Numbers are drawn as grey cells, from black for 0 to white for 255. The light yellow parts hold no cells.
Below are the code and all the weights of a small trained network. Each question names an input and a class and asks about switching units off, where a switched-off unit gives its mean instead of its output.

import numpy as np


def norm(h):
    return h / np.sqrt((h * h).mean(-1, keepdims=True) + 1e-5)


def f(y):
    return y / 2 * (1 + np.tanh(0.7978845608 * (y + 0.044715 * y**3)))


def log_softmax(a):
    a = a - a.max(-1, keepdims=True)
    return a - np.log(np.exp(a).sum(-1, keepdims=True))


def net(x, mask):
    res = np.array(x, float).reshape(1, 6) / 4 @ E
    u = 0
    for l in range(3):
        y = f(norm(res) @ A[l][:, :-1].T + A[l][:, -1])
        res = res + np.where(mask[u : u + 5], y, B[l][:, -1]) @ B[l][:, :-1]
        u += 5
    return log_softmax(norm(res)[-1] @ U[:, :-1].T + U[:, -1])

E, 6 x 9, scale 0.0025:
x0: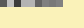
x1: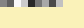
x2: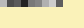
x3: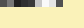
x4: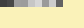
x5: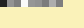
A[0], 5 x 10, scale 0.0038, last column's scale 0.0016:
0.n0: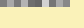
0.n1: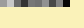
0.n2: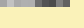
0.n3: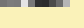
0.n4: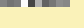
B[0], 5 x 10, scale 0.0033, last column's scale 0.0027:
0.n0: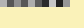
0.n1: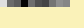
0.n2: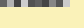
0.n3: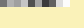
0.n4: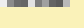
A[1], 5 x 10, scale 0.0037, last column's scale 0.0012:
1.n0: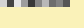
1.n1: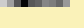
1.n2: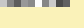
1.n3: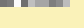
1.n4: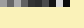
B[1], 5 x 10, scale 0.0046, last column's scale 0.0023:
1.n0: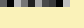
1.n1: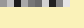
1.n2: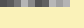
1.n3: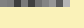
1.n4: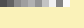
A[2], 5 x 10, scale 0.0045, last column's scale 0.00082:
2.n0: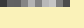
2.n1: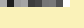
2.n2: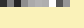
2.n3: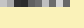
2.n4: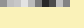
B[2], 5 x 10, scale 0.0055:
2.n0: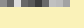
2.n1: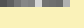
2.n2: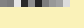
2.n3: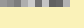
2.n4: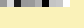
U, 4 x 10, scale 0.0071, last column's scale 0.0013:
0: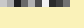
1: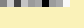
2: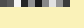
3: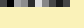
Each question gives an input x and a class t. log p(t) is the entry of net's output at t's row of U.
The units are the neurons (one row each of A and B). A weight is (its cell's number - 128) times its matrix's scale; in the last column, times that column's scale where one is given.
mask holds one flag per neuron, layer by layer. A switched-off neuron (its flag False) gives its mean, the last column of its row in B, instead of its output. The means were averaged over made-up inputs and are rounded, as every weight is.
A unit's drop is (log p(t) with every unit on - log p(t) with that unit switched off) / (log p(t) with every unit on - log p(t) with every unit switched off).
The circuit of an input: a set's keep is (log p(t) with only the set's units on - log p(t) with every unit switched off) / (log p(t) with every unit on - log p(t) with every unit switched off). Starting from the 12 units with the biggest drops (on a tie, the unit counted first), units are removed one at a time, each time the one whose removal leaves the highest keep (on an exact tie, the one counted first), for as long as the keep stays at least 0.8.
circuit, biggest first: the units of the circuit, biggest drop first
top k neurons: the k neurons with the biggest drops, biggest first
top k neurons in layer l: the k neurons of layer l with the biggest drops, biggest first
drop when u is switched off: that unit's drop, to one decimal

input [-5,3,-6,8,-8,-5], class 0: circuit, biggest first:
[2.n3]
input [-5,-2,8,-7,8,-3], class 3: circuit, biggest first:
[1.n4; 2.n4; 2.n2]
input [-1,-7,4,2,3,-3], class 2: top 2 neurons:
[2.n2; 1.n2]
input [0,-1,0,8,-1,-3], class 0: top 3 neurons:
[1.n1; 1.n4; 2.n3]
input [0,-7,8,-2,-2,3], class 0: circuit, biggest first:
[1.n1; 2.n4]
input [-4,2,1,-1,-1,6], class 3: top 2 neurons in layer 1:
[1.n0; 1.n3]
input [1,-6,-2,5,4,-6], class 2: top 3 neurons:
[2.n2; 1.n2; 2.n0]
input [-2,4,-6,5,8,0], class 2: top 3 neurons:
[2.n2; 0.n3; 2.n0]
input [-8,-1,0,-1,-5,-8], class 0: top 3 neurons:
[1.n1; 2.n3; 0.n1]
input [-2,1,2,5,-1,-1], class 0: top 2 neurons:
[1.n1; 1.n4]
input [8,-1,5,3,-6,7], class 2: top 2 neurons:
[2.n2; 2.n4]
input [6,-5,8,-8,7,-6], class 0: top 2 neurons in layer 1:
[1.n4; 1.n1]
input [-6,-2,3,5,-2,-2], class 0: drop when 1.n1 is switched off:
0.2
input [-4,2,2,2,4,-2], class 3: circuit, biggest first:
[1.n0]
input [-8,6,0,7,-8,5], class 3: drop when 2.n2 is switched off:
0.0
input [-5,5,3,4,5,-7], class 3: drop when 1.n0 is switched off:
0.1
